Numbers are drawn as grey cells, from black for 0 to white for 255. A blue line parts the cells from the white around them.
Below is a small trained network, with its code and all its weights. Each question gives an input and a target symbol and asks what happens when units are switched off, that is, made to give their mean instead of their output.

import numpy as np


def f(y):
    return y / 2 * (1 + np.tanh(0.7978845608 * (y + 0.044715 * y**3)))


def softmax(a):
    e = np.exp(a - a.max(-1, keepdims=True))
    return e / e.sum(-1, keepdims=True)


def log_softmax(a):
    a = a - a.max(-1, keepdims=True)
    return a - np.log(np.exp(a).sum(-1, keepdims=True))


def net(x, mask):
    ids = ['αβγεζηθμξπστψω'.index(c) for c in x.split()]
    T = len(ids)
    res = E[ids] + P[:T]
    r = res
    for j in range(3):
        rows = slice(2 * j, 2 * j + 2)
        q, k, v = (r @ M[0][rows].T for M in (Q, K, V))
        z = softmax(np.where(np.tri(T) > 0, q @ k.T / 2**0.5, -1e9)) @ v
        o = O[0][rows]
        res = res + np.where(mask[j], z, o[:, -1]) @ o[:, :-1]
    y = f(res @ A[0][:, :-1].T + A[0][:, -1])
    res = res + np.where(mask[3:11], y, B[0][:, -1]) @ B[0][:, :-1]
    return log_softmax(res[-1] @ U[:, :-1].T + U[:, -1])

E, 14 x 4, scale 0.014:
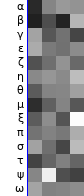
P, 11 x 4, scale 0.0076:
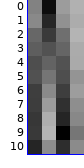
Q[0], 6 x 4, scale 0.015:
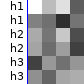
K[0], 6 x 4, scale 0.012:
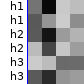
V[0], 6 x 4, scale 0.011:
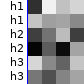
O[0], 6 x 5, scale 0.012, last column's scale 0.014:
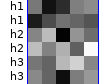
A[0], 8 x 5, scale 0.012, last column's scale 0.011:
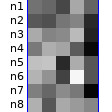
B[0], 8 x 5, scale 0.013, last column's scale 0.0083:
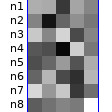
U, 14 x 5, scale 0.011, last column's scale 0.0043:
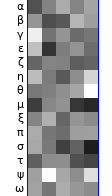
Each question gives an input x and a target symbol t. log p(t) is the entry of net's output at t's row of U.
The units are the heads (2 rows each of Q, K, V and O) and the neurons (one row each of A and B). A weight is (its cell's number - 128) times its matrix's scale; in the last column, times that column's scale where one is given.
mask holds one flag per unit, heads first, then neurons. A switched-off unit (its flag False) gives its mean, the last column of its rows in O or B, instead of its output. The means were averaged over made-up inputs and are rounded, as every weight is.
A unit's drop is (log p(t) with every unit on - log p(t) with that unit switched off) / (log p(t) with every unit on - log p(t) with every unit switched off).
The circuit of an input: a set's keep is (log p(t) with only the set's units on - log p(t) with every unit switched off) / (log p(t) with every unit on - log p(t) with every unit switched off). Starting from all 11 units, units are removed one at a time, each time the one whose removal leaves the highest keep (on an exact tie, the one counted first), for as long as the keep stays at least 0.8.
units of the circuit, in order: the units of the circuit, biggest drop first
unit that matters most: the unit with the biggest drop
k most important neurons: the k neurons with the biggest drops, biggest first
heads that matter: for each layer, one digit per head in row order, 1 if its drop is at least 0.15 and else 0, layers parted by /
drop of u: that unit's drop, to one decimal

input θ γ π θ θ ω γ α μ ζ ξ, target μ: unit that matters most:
n5
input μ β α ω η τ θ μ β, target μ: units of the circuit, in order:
[n5 h1 n6]
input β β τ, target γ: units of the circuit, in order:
[h2 h1]
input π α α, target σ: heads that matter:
111
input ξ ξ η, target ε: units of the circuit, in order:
[h2 h1]
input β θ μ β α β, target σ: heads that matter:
101
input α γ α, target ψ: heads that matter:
100
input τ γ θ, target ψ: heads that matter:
100
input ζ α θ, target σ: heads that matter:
111
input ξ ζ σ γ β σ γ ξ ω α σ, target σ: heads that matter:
100
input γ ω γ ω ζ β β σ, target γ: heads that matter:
110
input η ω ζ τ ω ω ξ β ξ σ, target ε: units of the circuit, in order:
[h2 h1 n6]
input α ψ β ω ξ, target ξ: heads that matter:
110
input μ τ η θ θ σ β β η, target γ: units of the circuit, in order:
[h2]
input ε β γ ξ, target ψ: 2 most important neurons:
[n6 n3]
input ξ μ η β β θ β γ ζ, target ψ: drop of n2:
-0.1
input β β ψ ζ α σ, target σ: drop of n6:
0.4
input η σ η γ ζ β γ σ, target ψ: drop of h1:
1.0
